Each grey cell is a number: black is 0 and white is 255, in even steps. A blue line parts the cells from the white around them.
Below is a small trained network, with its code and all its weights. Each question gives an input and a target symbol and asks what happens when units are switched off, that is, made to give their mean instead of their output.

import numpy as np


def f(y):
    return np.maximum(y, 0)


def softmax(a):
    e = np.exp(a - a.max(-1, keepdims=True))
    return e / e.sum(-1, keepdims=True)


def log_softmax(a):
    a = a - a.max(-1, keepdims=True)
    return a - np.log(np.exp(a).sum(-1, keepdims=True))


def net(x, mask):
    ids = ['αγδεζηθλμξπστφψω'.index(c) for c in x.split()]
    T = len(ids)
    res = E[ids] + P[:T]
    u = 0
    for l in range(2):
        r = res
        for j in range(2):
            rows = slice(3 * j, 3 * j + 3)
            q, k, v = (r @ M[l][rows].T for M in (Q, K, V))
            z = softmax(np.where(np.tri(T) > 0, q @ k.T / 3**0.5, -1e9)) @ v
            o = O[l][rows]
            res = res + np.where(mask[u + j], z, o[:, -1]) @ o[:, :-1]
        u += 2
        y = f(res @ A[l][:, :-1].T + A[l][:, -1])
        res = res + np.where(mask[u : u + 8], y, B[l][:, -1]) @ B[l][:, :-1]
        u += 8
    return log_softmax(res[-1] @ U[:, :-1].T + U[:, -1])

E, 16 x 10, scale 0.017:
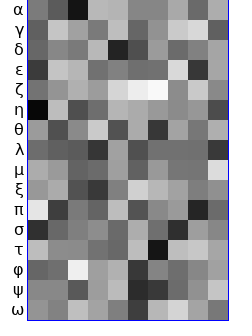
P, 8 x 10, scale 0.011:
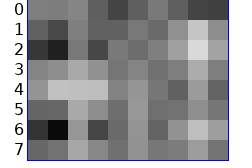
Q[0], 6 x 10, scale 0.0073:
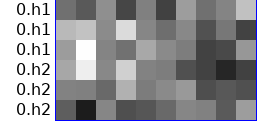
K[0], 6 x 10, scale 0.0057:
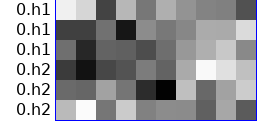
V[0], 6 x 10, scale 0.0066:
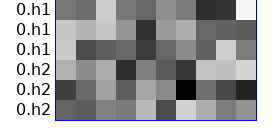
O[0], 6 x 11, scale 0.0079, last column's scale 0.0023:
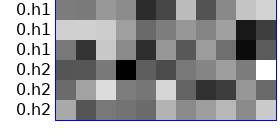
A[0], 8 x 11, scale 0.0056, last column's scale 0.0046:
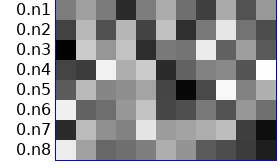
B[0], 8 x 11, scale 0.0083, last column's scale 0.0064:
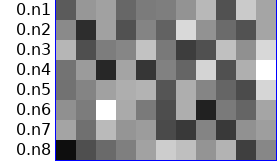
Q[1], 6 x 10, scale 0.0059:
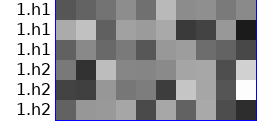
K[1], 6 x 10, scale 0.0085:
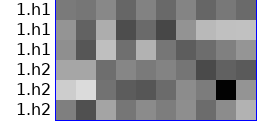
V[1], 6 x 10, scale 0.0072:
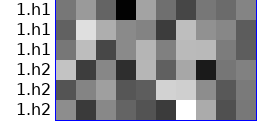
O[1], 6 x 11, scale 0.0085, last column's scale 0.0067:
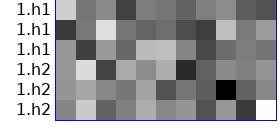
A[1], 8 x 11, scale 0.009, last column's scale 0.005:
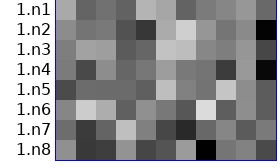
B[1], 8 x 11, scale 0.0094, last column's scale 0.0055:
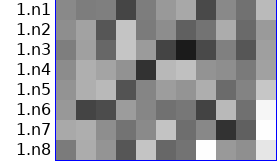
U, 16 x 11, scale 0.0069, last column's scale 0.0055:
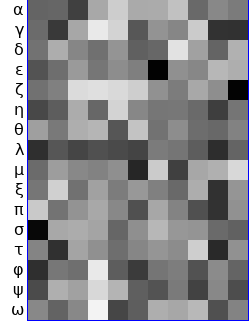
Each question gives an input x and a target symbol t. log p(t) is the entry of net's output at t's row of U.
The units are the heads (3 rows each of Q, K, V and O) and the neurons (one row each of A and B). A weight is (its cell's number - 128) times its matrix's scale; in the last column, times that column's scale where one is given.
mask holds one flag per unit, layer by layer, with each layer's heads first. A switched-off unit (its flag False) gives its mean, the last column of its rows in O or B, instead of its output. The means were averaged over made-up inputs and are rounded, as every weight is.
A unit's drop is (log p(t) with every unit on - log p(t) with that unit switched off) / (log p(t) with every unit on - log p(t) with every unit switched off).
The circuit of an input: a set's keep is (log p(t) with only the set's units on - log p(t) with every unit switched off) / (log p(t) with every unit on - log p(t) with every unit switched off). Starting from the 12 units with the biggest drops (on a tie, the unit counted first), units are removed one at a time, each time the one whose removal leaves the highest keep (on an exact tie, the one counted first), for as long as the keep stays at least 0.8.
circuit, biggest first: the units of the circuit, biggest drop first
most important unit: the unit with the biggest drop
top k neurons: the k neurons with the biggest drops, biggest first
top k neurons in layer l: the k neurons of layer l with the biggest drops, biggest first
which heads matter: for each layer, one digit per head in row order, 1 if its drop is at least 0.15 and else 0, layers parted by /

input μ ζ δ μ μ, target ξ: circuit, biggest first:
[1.h2; 0.n4]
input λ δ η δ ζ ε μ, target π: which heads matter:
11 / 11
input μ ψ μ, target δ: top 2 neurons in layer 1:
[1.n5; 1.n6]
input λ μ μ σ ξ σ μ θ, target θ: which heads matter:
11 / 01
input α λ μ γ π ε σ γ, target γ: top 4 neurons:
[1.n6; 0.n7; 0.n5; 1.n7]
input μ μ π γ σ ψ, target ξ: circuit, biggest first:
[1.h2; 0.h2; 1.n7]
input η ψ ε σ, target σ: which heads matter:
01 / 01
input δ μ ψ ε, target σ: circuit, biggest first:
[1.h1; 0.h1]
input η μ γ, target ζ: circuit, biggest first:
[0.h2]
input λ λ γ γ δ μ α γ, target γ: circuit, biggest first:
[1.n6; 0.n7]
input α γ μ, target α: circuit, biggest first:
[1.h1; 0.h1]
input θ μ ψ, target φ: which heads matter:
01 / 10
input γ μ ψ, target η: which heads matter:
10 / 10
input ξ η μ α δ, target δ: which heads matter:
01 / 00
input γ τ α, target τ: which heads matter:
10 / 11
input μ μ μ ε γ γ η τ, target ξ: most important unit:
1.h2
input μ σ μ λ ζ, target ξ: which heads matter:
11 / 01
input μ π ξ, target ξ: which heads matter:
00 / 01
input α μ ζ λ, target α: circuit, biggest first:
[1.h1; 0.h1; 0.h2]
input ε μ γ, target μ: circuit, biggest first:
[0.h1]
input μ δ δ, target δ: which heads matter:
00 / 00
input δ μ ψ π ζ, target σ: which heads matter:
11 / 10
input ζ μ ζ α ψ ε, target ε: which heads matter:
10 / 00
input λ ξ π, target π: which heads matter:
00 / 11
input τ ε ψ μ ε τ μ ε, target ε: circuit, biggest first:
[0.n3; 0.n5]
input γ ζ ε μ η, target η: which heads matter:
00 / 10
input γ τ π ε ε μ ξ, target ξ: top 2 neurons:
[1.n2; 1.n3]
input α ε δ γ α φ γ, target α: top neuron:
[0.n4]
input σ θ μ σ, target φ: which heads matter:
01 / 11
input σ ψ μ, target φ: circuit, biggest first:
[0.h2; 1.h1; 1.h2]
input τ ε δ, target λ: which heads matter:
11 / 11
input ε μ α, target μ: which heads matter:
10 / 00
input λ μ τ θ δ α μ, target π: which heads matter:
11 / 11
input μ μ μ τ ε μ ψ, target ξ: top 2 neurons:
[0.n4; 1.n7]
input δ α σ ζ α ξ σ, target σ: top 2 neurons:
[1.n5; 0.n3]
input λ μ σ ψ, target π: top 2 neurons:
[0.n5; 1.n7]
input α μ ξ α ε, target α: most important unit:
1.h1
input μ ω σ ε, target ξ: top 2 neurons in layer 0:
[0.n4; 0.n6]
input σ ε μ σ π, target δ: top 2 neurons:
[1.n8; 0.n6]
